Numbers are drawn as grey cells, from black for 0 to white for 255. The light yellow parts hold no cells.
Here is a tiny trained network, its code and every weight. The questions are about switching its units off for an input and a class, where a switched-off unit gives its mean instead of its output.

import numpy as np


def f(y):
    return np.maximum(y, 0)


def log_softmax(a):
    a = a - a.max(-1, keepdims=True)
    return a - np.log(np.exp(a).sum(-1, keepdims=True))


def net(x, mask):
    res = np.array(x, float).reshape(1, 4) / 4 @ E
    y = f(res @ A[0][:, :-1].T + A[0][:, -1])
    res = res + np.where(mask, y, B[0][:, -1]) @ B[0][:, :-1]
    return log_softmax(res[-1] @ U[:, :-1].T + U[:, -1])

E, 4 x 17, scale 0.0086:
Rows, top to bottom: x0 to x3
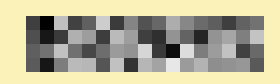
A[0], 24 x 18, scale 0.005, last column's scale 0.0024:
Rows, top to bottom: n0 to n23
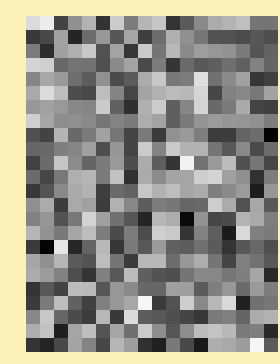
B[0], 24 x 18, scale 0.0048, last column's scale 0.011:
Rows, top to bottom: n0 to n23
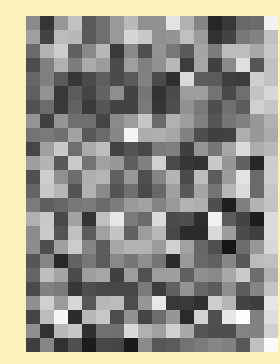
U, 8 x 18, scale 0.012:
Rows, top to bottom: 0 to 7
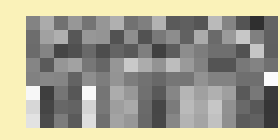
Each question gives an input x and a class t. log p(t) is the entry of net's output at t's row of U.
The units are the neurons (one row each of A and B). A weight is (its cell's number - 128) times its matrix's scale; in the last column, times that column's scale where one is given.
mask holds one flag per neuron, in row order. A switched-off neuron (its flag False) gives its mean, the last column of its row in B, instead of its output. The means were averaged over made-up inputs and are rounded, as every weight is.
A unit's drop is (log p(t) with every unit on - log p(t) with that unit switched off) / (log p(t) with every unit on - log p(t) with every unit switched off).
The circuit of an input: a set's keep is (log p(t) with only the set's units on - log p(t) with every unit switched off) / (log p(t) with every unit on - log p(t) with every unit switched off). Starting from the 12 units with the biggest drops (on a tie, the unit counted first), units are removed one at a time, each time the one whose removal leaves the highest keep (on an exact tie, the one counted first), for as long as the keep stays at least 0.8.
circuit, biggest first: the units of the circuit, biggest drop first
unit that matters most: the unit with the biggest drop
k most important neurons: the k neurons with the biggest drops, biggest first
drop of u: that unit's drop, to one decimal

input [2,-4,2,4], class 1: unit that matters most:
n23
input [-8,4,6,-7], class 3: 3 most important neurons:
(n0 n22 n13)
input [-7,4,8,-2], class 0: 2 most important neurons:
(n20 n10)
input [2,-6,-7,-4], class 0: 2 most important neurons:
(n14 n15)
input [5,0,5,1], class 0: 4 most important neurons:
(n20 n10 n0 n22)
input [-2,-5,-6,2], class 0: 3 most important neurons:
(n15 n14 n23)
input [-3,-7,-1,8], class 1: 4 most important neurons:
(n11 n12 n9 n2)
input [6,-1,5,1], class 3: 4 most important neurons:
(n16 n1 n14 n15)
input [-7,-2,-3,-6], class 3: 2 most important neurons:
(n0 n22)
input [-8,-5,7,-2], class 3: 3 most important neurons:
(n0 n22 n7)
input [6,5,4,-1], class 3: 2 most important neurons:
(n16 n1)
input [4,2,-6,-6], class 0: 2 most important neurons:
(n14 n15)
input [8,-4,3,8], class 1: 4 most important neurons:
(n12 n9 n2 n11)
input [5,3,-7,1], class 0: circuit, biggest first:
(n14)
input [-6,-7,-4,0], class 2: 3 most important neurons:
(n6 n5 n4)
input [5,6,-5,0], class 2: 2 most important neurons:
(n23 n20)
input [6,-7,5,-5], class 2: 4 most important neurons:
(n5 n17 n4 n6)
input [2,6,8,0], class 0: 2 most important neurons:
(n20 n10)
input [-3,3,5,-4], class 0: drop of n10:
0.2
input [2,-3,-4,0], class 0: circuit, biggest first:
(n15)
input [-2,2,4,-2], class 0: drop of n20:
0.3
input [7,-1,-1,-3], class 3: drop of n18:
0.0
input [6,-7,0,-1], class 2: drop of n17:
0.1
